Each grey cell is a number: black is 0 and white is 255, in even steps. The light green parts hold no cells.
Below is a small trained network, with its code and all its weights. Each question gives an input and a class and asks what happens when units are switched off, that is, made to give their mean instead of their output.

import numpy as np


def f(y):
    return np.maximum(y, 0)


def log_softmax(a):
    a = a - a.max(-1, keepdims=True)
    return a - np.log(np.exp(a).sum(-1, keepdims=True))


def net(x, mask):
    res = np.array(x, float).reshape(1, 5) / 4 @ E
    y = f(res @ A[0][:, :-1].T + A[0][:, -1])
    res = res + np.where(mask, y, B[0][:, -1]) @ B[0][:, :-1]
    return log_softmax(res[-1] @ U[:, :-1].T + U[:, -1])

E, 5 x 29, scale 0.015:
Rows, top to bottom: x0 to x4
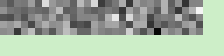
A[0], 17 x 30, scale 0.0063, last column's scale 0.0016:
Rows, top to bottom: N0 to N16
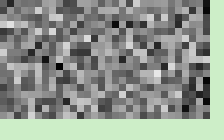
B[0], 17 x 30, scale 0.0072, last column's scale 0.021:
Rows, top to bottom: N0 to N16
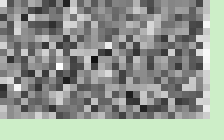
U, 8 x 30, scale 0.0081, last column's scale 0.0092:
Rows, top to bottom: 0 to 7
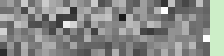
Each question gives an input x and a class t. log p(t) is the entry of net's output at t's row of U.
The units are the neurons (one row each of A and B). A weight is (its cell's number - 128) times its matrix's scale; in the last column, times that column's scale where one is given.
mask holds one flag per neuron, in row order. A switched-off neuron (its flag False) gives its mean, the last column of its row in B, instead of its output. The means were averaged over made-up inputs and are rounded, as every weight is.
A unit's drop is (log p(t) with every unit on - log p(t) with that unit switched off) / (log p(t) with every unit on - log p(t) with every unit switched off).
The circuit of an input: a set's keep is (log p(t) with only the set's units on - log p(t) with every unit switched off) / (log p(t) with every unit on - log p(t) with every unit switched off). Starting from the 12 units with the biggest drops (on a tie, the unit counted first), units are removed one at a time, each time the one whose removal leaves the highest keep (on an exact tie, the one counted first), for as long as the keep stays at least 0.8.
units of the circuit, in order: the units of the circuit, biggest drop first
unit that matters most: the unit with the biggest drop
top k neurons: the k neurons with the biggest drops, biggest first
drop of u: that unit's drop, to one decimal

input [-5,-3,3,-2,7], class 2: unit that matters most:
N6
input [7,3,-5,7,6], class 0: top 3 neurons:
N7; N8; N9
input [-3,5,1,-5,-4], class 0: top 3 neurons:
N5; N14; N9
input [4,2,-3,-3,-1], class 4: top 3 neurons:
N7; N15; N13
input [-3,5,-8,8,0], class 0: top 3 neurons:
N7; N12; N4
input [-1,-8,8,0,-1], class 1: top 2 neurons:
N9; N13
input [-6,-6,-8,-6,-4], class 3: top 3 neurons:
N3; N7; N8
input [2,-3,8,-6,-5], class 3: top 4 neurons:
N12; N7; N4; N1
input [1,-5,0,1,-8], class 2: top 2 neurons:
N11; N10
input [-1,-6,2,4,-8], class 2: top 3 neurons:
N11; N10; N8
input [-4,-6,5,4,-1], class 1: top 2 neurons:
N9; N3
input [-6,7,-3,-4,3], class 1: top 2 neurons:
N8; N2
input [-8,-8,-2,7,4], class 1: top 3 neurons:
N9; N13; N15
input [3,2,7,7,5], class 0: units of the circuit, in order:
N7
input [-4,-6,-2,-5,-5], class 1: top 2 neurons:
N9; N7
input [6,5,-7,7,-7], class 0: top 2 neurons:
N7; N6
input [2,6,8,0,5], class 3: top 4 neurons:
N12; N4; N9; N13
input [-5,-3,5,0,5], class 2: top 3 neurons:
N3; N6; N16
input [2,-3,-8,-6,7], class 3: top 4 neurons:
N3; N7; N11; N10
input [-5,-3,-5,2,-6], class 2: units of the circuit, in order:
N10
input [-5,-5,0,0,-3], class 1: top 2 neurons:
N9; N15
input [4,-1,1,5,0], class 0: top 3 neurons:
N7; N8; N9
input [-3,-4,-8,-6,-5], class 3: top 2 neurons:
N3; N7
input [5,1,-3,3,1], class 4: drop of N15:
0.2
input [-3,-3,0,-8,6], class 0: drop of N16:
0.0
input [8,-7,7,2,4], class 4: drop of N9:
0.1
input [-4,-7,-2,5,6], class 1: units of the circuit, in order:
N13
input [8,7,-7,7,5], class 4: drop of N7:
0.1
